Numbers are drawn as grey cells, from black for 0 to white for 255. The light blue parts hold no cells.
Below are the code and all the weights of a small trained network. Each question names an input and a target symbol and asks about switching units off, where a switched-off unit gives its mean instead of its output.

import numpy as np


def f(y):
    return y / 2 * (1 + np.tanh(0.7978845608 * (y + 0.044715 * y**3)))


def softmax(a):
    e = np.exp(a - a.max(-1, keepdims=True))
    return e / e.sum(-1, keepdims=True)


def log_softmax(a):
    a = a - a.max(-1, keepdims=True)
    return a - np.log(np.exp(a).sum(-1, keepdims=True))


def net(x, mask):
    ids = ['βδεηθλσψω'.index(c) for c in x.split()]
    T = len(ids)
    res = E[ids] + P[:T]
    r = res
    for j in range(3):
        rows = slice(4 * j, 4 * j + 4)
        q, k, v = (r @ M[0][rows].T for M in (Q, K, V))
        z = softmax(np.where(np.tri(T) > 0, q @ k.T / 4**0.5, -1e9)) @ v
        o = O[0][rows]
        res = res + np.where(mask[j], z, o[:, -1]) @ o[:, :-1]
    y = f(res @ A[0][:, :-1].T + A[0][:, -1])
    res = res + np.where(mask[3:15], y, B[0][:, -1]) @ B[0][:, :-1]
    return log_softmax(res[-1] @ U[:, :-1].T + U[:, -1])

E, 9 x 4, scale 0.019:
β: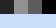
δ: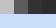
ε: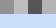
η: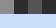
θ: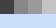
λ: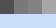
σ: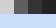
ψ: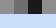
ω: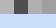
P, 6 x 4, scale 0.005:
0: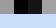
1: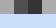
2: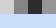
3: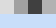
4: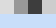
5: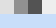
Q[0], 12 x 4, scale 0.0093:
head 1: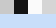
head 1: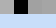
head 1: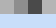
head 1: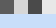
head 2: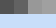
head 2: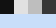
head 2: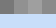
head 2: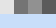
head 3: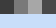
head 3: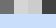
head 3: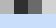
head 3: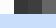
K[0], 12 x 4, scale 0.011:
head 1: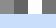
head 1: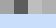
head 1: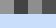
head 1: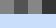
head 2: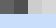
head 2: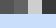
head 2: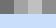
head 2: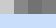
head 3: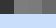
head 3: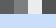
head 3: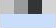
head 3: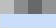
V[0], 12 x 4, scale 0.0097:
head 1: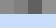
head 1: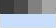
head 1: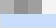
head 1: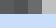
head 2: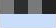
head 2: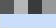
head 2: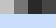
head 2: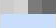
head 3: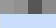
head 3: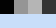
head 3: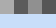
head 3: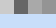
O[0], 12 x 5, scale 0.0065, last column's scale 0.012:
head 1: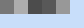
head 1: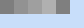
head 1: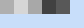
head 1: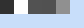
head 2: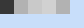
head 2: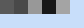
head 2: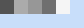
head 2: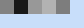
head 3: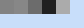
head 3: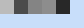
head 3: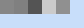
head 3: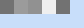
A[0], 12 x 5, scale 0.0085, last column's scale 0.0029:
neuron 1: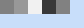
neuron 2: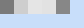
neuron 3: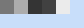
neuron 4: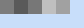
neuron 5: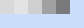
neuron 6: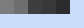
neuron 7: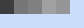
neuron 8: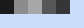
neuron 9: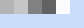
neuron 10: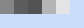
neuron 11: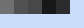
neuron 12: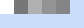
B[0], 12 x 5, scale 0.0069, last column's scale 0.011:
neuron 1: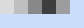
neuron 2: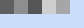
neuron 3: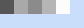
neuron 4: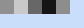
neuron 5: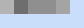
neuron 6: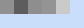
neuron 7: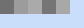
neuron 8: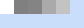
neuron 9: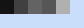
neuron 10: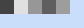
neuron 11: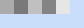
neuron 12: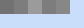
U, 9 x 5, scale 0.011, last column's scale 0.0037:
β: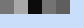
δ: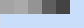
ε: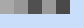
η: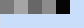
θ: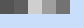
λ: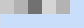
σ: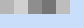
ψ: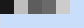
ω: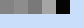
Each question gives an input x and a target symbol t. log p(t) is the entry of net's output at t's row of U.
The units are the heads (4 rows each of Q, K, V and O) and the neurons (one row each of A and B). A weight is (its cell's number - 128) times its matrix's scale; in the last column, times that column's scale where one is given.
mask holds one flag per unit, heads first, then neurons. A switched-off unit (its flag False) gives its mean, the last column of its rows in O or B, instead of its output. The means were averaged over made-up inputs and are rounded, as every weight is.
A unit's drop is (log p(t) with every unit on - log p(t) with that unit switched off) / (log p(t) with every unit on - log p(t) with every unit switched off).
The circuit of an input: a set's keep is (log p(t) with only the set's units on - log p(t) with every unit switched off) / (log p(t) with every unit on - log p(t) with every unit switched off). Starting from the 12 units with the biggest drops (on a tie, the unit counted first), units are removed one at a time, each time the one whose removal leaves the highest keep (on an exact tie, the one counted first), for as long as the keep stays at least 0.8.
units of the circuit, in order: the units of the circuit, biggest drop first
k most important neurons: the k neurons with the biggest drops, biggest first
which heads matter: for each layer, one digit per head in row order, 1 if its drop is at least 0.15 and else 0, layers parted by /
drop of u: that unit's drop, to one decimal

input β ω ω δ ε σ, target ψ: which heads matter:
001
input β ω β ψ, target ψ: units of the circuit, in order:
[neuron 10; neuron 8]
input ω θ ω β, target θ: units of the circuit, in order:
[head 1; head 3]
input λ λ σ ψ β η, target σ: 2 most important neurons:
[neuron 8; neuron 1]
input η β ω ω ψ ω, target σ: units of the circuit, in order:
[head 1]
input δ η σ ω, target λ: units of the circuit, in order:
[head 2; neuron 2; head 3]
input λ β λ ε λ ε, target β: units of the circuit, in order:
[head 2; head 1; neuron 4]
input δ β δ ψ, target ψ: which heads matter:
000
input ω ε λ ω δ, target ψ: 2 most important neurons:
[neuron 9; neuron 8]
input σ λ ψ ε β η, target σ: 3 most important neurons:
[neuron 1; neuron 11; neuron 8]
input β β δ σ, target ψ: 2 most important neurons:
[neuron 8; neuron 10]
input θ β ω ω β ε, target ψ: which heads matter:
001
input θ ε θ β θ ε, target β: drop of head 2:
0.8
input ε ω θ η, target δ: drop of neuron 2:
0.1
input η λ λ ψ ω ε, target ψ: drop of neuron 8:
0.2
